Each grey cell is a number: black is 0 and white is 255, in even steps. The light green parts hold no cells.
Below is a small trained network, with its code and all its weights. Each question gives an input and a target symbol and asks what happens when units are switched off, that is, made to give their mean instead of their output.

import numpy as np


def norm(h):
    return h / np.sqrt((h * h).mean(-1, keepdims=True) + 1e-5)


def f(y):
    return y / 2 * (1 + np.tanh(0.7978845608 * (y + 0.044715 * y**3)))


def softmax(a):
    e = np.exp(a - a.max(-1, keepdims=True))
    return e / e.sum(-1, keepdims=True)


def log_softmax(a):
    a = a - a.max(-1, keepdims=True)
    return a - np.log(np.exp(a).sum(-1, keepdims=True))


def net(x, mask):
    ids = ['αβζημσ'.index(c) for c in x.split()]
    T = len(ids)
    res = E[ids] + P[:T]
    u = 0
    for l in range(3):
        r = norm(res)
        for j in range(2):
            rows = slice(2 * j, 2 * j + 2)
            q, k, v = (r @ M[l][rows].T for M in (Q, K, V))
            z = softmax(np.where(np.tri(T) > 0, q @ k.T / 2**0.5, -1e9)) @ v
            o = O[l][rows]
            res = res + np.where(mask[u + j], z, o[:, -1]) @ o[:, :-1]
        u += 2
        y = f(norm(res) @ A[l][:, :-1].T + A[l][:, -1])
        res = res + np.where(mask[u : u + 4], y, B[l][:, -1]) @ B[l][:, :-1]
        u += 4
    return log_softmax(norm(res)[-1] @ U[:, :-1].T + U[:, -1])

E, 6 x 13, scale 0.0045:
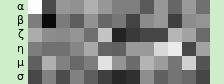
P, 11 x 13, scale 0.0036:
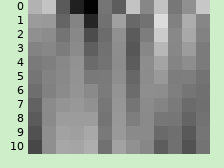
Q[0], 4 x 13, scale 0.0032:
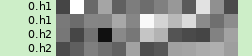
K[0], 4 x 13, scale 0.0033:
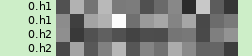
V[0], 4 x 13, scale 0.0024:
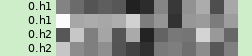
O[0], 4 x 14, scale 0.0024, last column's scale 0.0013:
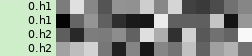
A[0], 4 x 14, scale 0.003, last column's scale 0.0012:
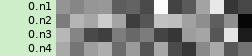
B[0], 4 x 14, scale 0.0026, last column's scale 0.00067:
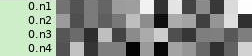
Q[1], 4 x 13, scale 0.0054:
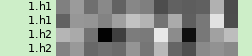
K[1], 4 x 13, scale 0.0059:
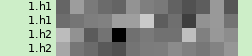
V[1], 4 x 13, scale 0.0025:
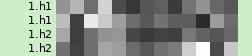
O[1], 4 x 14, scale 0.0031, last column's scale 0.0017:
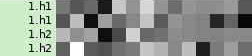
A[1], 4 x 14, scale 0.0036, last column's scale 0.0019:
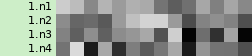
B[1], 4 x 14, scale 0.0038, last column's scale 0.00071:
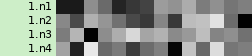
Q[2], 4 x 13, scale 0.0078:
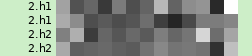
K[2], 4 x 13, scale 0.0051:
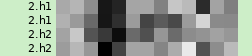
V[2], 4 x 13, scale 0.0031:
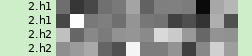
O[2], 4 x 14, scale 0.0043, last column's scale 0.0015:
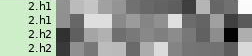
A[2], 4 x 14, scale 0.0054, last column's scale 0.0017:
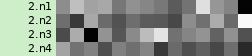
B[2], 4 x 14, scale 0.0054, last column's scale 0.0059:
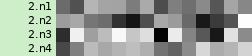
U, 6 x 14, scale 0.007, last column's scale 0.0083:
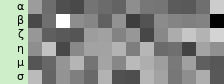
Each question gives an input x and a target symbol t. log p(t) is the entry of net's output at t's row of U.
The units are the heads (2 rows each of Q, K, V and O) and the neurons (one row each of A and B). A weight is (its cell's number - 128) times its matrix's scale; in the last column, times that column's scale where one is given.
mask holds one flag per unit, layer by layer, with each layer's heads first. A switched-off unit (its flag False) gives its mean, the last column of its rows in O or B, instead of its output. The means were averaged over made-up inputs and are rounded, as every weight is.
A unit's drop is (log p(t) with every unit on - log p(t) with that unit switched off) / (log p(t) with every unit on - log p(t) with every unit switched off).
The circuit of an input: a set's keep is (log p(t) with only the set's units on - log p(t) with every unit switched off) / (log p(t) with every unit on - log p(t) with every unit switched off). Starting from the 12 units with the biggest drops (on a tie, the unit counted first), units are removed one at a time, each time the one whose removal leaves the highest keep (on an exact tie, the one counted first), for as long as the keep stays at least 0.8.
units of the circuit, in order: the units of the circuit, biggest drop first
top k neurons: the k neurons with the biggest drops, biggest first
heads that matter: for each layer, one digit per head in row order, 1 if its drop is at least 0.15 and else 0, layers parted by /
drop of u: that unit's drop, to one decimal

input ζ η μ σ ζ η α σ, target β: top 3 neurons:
[2.n4 0.n1 1.n1]
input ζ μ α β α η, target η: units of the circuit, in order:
[2.n3 1.h2]
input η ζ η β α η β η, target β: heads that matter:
00 / 10 / 11
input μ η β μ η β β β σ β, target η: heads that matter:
11 / 10 / 00
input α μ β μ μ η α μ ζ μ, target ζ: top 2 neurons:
[2.n2 0.n4]
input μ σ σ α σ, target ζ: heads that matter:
10 / 10 / 00
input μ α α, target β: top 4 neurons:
[0.n1 2.n4 0.n4 1.n4]
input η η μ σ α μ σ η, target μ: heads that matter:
00 / 10 / 10
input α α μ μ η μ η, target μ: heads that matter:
00 / 10 / 11
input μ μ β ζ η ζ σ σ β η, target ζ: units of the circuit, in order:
[2.n2]
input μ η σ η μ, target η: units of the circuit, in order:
[2.h1 2.n3]
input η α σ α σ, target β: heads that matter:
11 / 11 / 00
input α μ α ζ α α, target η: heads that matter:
11 / 10 / 00
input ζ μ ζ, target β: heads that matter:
11 / 10 / 01
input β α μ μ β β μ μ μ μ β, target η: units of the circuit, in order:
[0.h2 1.n3]
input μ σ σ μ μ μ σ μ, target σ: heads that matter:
00 / 00 / 01
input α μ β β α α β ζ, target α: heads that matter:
00 / 00 / 10
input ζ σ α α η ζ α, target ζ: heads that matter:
10 / 10 / 00
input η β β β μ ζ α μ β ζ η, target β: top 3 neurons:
[2.n2 2.n1 0.n2]
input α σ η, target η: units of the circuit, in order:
[1.h2 2.n3]
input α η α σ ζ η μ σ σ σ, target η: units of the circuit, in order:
[0.h1 1.n3]
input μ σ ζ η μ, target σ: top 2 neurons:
[2.n4 0.n4]
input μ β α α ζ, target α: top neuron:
[2.n2]
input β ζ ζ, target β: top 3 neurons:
[0.n1 0.n4 2.n4]
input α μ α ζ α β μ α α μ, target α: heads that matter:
00 / 00 / 11
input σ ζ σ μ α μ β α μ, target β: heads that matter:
00 / 01 / 10
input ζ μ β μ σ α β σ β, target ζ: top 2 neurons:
[1.n3 0.n1]
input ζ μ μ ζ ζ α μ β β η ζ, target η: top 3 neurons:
[1.n3 0.n1 2.n3]
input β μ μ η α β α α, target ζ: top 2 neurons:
[0.n4 0.n1]
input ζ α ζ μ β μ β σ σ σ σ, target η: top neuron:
[1.n3]
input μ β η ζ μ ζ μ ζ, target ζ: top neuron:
[0.n1]
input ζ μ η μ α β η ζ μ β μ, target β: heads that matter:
00 / 00 / 10
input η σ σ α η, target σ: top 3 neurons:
[2.n2 0.n2 2.n4]
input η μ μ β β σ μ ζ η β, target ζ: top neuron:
[2.n2]
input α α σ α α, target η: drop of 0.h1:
1.4
